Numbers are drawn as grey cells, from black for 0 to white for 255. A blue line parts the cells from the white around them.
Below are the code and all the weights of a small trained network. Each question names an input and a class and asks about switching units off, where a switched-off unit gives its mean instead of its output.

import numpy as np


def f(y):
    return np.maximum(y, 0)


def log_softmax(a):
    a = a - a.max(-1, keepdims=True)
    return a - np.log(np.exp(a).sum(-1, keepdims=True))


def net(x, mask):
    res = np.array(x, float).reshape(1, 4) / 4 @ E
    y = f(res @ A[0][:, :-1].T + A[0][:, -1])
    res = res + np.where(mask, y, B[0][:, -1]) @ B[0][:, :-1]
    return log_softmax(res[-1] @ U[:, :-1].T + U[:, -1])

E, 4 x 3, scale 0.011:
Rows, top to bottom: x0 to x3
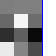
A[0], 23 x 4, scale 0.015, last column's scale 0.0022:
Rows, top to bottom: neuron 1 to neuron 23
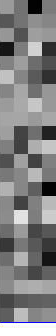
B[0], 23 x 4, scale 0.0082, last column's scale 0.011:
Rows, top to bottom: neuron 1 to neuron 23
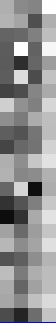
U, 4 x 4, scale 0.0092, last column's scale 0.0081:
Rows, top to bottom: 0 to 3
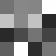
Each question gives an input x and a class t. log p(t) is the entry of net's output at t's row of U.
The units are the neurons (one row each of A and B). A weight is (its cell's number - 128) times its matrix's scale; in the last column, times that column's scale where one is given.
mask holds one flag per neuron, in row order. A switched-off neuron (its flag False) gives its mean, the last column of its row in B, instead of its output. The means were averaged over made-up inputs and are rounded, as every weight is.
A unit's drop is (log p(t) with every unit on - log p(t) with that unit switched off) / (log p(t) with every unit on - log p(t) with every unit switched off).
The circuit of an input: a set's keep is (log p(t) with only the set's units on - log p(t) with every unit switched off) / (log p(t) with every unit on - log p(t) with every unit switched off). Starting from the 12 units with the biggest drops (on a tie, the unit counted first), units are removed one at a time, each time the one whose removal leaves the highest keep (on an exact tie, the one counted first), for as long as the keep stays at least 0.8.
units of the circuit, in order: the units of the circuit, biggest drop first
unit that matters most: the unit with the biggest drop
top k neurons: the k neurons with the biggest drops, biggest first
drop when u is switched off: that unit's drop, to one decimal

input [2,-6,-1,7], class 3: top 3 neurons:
neuron 6; neuron 14; neuron 16
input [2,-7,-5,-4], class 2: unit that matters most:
neuron 11
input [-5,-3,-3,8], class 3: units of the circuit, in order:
neuron 6; neuron 14
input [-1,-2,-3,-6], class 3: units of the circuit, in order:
neuron 4; neuron 16
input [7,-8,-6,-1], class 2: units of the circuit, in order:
neuron 11; neuron 15
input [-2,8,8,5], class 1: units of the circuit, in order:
neuron 12; neuron 17
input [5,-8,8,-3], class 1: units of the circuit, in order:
neuron 22; neuron 18
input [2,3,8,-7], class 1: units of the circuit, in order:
neuron 12; neuron 18
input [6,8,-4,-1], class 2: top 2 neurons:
neuron 16; neuron 23
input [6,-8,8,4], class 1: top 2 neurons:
neuron 1; neuron 20
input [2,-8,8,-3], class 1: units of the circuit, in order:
neuron 22; neuron 18
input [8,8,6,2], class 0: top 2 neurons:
neuron 12; neuron 1
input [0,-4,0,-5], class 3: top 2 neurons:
neuron 4; neuron 16
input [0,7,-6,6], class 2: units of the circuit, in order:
neuron 16
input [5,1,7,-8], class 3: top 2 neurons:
neuron 4; neuron 2
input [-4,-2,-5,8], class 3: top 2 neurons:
neuron 6; neuron 14
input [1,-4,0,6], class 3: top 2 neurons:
neuron 6; neuron 14
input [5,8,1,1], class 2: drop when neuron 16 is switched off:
0.1
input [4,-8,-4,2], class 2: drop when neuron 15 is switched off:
0.1
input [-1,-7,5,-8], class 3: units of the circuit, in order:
neuron 4
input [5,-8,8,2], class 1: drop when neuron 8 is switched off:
-0.1
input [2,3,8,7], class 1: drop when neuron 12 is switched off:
0.2
